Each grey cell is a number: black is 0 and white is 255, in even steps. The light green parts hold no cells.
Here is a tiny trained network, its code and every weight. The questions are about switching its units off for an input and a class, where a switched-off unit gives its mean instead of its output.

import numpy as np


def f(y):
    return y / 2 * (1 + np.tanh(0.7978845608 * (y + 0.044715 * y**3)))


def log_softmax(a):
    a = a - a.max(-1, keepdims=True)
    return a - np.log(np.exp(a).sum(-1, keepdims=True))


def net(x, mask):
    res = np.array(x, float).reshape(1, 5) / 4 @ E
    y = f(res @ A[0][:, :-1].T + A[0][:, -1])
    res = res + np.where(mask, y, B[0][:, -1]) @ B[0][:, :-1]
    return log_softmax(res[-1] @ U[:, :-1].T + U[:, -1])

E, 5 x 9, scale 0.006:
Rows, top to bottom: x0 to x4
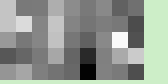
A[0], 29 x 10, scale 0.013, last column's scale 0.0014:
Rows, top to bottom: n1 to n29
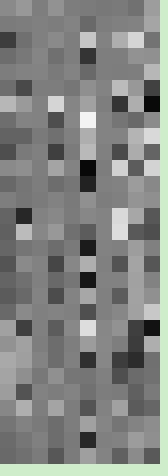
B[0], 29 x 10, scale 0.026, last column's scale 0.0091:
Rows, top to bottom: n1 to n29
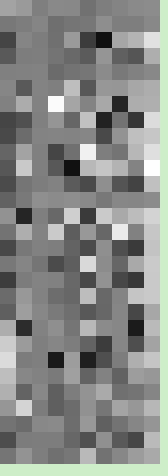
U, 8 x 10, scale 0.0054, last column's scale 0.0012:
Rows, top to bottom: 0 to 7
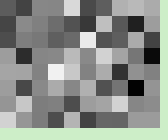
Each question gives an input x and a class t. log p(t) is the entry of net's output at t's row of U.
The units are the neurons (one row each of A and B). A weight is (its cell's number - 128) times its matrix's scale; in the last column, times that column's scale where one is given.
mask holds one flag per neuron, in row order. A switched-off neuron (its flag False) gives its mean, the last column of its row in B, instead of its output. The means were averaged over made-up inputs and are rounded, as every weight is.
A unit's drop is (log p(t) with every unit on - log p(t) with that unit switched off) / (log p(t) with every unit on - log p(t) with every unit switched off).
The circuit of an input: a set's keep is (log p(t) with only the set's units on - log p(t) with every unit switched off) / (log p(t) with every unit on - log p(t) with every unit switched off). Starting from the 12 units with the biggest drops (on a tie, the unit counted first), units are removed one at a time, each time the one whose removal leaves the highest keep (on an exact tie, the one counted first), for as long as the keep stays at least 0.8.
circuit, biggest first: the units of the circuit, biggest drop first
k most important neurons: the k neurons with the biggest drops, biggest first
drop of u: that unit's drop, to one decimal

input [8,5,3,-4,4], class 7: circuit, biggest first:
[n23]
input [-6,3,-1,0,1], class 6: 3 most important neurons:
[n18; n8; n16]
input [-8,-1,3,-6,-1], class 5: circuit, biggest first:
[n21; n11]
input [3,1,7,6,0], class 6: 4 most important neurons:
[n15; n11; n26; n8]
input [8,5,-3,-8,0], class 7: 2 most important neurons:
[n23; n22]
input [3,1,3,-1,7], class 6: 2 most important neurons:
[n11; n26]
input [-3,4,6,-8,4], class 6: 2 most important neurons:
[n15; n11]
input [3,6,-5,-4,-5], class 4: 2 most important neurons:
[n7; n11]
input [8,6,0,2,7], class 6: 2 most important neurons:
[n11; n26]
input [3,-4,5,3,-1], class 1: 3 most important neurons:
[n11; n23; n19]
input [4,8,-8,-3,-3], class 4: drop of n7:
0.6
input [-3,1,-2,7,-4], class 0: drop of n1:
0.0
